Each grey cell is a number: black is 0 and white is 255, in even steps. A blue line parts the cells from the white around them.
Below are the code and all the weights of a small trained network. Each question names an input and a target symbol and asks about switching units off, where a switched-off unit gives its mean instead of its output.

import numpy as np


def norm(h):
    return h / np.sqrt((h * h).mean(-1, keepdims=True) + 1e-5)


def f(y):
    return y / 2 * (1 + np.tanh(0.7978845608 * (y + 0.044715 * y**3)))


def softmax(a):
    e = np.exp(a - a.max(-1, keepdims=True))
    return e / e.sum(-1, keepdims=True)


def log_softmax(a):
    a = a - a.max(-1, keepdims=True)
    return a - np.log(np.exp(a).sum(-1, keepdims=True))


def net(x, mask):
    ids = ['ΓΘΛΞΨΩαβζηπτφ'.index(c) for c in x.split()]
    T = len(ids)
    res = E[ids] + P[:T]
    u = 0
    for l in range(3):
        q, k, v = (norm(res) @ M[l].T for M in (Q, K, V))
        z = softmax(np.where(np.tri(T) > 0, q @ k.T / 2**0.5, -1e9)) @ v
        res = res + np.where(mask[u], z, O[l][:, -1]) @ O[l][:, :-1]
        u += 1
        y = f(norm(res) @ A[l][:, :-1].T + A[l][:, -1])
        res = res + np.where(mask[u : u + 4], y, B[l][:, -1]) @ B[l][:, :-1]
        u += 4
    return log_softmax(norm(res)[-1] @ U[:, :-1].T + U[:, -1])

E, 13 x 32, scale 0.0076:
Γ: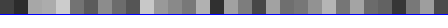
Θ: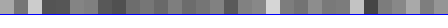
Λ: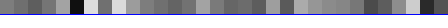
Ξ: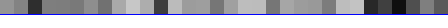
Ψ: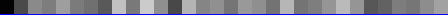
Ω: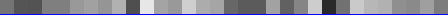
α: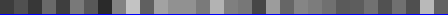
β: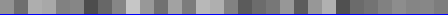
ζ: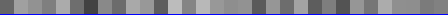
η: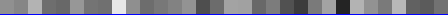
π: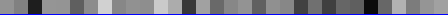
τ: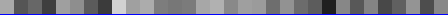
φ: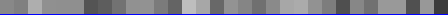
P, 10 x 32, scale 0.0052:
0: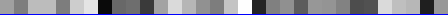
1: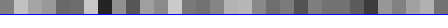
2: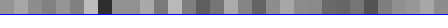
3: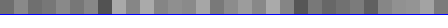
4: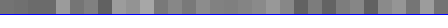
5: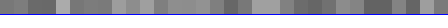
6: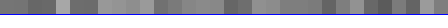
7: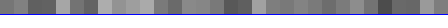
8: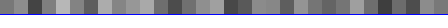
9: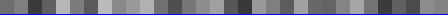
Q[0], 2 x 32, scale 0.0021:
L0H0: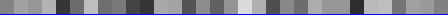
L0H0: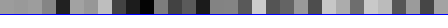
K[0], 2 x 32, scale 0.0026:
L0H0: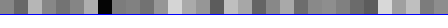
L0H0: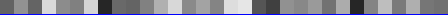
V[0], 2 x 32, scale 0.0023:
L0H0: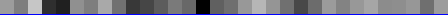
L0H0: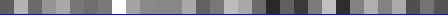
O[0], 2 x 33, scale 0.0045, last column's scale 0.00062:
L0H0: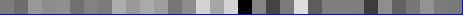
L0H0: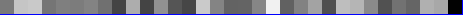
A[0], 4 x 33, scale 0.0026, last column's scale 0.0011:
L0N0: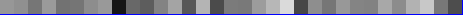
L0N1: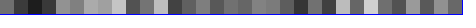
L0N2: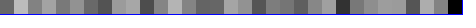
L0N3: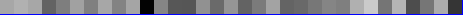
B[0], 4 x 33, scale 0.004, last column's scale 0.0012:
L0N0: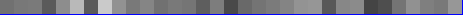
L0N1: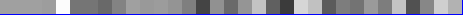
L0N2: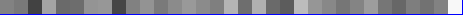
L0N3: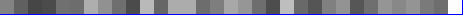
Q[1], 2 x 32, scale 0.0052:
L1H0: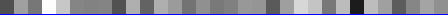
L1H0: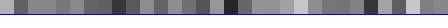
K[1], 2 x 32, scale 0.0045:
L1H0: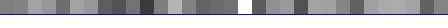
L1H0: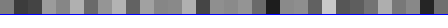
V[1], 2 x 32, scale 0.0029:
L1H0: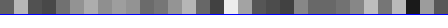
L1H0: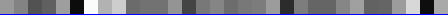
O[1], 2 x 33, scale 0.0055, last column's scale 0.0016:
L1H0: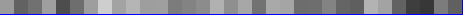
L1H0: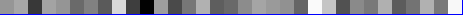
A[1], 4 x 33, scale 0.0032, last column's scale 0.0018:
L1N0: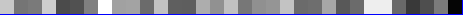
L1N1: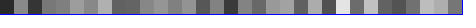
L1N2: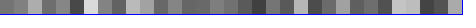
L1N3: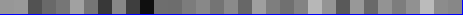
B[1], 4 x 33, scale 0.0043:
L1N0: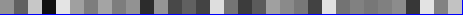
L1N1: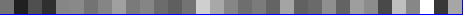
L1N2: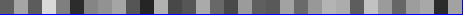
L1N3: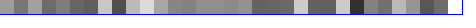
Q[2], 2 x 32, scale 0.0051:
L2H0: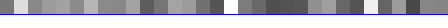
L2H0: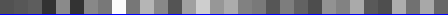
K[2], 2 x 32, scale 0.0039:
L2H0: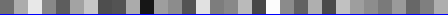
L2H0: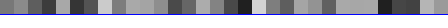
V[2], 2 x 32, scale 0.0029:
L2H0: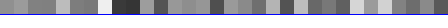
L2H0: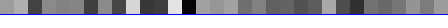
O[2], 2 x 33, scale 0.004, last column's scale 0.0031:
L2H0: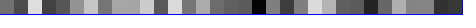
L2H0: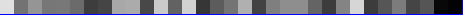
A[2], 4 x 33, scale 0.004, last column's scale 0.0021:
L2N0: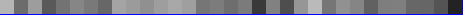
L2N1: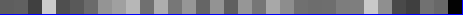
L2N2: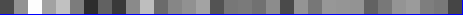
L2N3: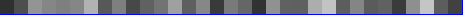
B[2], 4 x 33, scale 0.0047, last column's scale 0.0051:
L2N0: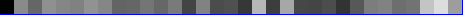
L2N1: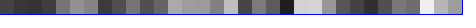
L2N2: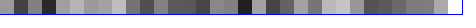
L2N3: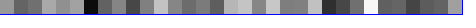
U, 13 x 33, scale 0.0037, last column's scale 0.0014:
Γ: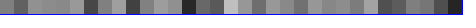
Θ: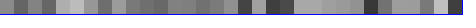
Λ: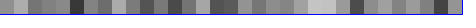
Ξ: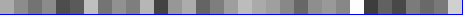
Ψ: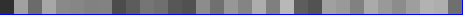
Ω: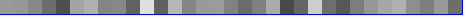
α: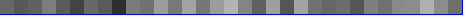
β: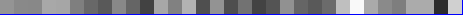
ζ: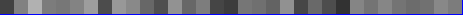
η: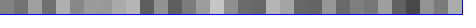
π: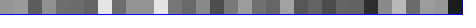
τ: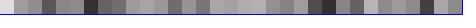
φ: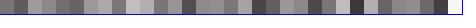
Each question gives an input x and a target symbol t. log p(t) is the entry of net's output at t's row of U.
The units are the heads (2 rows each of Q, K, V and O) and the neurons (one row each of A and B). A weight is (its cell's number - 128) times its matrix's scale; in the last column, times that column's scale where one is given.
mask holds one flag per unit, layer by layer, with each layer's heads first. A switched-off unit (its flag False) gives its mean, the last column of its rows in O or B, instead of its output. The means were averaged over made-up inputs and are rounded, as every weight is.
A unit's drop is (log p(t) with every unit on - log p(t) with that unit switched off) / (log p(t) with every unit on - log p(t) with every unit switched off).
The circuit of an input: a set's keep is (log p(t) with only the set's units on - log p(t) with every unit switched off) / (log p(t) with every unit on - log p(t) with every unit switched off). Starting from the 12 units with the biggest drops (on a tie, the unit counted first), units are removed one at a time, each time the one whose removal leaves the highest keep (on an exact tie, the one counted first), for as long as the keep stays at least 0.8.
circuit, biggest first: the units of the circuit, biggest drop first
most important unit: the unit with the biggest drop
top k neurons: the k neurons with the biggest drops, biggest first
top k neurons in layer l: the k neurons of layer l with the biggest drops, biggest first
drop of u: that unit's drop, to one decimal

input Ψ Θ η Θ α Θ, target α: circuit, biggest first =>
L1H0, L2N1, L1N2, L2H0
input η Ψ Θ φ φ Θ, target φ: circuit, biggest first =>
L1H0, L1N2
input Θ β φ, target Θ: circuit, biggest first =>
L2N2, L1H0
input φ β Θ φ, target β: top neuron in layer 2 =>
L2N1
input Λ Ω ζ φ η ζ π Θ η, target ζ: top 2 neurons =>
L2N0, L0N3
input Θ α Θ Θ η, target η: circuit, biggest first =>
L0H0, L1H0, L1N0
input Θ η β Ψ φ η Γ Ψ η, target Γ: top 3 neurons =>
L0N3, L2N3, L1N2
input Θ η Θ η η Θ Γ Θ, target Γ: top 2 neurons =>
L2N3, L1N2
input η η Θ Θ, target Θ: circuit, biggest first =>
L0H0, L2N2, L1H0
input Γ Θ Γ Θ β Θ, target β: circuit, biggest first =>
L1H0, L1N2, L2H0
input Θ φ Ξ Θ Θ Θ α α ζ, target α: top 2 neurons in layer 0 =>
L0N1, L0N2
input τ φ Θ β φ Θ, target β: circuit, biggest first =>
L0H0, L1H0, L1N2, L2H0
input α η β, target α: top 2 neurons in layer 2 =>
L2N1, L2N2
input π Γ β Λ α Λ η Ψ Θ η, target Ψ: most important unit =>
L0H0
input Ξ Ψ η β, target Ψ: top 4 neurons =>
L1N1, L1N3, L0N0, L0N1
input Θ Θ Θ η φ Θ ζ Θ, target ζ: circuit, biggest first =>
L2H0, L2N0
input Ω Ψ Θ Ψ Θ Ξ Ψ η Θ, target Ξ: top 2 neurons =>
L1N3, L1N0
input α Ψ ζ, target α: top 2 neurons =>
L2N1, L1N2
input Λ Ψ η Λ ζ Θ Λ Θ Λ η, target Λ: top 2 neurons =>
L0N3, L1N3
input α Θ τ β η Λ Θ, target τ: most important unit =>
L0H0
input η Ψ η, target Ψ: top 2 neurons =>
L0N3, L1N2
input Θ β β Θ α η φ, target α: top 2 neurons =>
L2N1, L0N3
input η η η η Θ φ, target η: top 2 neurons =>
L0N3, L1N0
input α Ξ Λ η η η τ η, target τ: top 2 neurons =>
L0N3, L1N3
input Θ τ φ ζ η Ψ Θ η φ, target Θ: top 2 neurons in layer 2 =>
L2N2, L2N3
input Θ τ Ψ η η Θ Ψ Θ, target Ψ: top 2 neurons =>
L1N2, L1N3
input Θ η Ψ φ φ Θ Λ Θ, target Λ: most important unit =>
L1H0
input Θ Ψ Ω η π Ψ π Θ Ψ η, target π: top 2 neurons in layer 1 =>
L1N3, L1N1
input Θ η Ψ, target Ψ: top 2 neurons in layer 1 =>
L1N1, L1N3
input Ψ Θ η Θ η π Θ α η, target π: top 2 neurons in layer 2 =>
L2N0, L2N2
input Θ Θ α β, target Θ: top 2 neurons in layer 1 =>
L1N1, L1N0
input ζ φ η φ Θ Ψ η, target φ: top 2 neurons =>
L1N2, L0N3
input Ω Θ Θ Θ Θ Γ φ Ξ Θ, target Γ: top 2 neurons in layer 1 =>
L1N2, L1N3
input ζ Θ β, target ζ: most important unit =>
L2H0
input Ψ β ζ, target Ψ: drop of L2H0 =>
0.6
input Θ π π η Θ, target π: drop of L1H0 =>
0.4
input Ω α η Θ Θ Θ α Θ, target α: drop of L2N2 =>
0.2
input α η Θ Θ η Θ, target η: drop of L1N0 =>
0.3
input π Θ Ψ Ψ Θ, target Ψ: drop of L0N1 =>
0.0
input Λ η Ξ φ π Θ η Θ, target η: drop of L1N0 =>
0.4
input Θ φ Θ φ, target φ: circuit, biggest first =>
L1H0
